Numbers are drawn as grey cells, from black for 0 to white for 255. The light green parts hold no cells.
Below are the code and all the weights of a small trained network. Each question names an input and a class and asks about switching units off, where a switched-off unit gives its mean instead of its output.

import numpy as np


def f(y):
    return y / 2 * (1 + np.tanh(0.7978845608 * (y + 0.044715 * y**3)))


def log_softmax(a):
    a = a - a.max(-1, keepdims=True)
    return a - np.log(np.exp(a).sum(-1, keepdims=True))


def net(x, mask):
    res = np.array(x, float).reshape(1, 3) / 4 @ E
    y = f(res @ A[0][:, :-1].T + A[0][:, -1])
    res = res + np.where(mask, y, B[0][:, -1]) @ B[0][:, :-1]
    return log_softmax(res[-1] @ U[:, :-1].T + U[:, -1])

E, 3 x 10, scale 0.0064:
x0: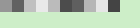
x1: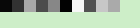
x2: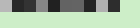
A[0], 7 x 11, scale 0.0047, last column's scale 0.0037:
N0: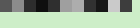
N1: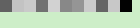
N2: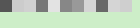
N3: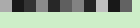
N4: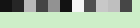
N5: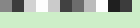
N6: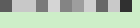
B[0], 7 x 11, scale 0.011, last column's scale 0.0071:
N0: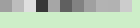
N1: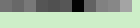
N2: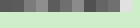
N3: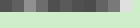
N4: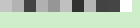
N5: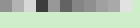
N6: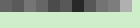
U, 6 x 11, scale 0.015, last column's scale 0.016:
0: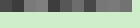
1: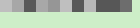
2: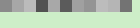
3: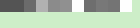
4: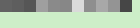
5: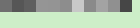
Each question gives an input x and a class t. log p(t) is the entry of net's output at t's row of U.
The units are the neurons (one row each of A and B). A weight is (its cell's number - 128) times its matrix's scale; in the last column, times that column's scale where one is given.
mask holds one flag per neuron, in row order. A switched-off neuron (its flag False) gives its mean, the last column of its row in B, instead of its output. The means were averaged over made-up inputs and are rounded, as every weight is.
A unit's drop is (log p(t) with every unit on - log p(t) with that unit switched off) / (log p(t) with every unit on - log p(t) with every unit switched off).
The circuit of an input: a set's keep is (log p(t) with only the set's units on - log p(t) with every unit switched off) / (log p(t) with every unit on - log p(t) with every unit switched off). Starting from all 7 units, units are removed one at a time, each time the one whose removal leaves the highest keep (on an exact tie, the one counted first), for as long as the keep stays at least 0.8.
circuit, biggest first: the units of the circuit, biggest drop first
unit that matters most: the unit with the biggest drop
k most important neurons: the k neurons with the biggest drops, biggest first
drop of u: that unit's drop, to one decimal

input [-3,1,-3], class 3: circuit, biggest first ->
(N5 N3 N4)
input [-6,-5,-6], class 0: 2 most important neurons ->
(N4 N2)
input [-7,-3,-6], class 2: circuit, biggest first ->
(N0)
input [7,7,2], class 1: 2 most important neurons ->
(N4 N0)
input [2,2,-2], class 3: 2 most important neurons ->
(N0 N3)
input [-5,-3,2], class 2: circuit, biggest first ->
(N4 N0)
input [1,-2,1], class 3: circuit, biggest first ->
(N4 N0 N1 N6)
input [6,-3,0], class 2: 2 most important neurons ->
(N4 N5)
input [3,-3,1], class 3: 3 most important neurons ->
(N4 N0 N1)
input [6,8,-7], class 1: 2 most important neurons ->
(N4 N3)
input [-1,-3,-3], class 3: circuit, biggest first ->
(N4 N3 N5)
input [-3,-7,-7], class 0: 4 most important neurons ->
(N4 N2 N6 N1)
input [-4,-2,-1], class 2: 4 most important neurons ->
(N4 N0 N2 N3)
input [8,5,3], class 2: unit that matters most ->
N5
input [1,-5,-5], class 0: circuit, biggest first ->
(N4 N2)
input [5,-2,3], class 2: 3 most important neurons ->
(N4 N5 N2)
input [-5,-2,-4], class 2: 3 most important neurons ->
(N4 N0 N3)
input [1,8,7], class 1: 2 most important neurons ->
(N4 N2)
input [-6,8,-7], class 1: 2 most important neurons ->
(N4 N3)
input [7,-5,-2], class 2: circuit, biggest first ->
(N4)
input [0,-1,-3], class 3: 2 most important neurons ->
(N4 N3)
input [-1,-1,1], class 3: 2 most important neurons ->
(N4 N5)
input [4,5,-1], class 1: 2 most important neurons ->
(N4 N0)
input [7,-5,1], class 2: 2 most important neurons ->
(N4 N5)
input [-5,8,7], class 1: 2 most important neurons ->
(N4 N2)
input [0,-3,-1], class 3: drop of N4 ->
0.9
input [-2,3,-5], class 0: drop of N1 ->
0.1
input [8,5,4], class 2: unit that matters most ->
N5
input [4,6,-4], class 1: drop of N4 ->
1.0
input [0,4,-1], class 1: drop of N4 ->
0.6
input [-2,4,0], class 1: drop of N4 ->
0.5
